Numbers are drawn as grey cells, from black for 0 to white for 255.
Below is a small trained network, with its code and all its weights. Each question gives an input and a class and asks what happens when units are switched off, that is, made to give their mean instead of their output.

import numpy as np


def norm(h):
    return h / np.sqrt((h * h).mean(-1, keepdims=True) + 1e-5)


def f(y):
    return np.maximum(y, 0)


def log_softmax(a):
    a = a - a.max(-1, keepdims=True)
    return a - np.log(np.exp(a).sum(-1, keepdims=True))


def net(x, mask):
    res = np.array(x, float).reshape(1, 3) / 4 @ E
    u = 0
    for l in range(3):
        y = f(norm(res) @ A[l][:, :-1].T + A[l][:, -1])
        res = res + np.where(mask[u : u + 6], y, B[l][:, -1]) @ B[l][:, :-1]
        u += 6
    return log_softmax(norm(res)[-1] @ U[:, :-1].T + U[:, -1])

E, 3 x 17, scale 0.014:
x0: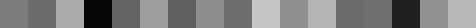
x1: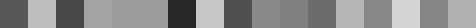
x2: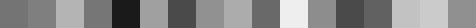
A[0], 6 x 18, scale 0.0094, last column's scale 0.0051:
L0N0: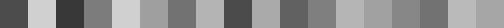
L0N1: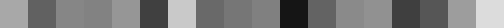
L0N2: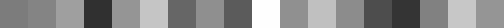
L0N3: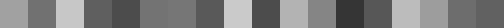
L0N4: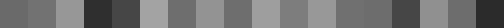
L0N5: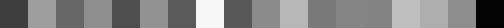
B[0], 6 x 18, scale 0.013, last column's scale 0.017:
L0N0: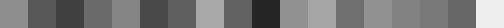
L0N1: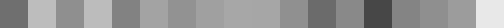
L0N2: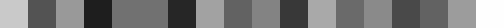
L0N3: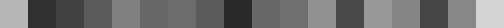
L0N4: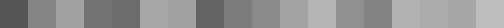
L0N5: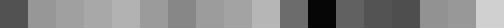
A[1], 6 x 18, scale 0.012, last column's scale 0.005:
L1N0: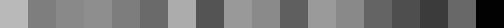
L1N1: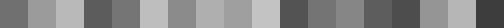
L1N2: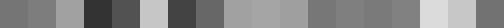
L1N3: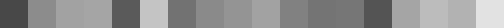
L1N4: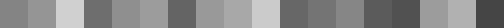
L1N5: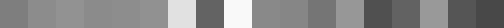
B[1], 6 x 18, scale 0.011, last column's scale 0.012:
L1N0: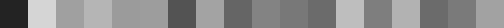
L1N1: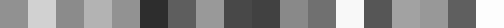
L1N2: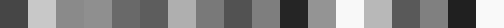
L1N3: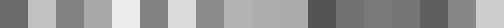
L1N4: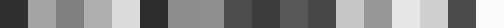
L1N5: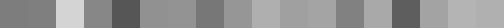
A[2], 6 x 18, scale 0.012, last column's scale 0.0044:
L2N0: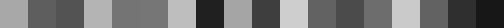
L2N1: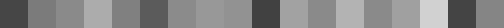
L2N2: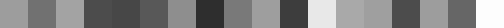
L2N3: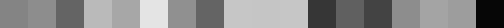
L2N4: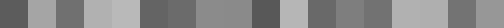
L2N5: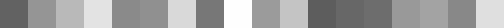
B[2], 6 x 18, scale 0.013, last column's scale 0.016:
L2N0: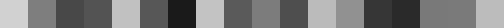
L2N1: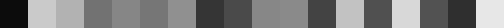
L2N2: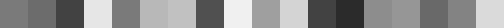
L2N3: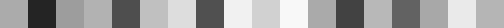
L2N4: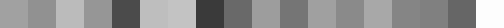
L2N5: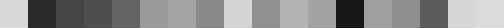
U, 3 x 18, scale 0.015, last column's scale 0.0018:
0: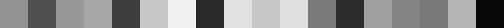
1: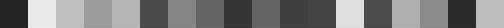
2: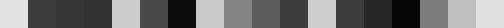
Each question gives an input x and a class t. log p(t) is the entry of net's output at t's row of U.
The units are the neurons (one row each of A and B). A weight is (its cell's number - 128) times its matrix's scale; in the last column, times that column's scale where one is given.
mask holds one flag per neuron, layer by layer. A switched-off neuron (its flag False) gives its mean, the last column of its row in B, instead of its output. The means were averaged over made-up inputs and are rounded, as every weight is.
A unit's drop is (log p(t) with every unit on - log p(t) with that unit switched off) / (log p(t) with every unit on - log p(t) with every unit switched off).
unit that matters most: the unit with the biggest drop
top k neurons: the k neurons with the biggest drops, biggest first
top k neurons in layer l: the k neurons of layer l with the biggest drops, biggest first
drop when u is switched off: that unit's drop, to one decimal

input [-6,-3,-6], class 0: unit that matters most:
L0N2
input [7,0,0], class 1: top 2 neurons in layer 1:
(L1N2; L1N4)
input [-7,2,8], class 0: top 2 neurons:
(L0N5; L0N0)
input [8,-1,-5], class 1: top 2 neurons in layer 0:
(L0N3; L0N1)
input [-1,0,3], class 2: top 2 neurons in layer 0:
(L0N3; L0N1)
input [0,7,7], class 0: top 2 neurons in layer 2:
(L2N5; L2N3)
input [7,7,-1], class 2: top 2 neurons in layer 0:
(L0N0; L0N2)
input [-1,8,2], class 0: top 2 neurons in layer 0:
(L0N2; L0N5)
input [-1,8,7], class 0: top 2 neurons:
(L0N2; L1N3)
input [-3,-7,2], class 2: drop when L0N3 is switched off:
0.9
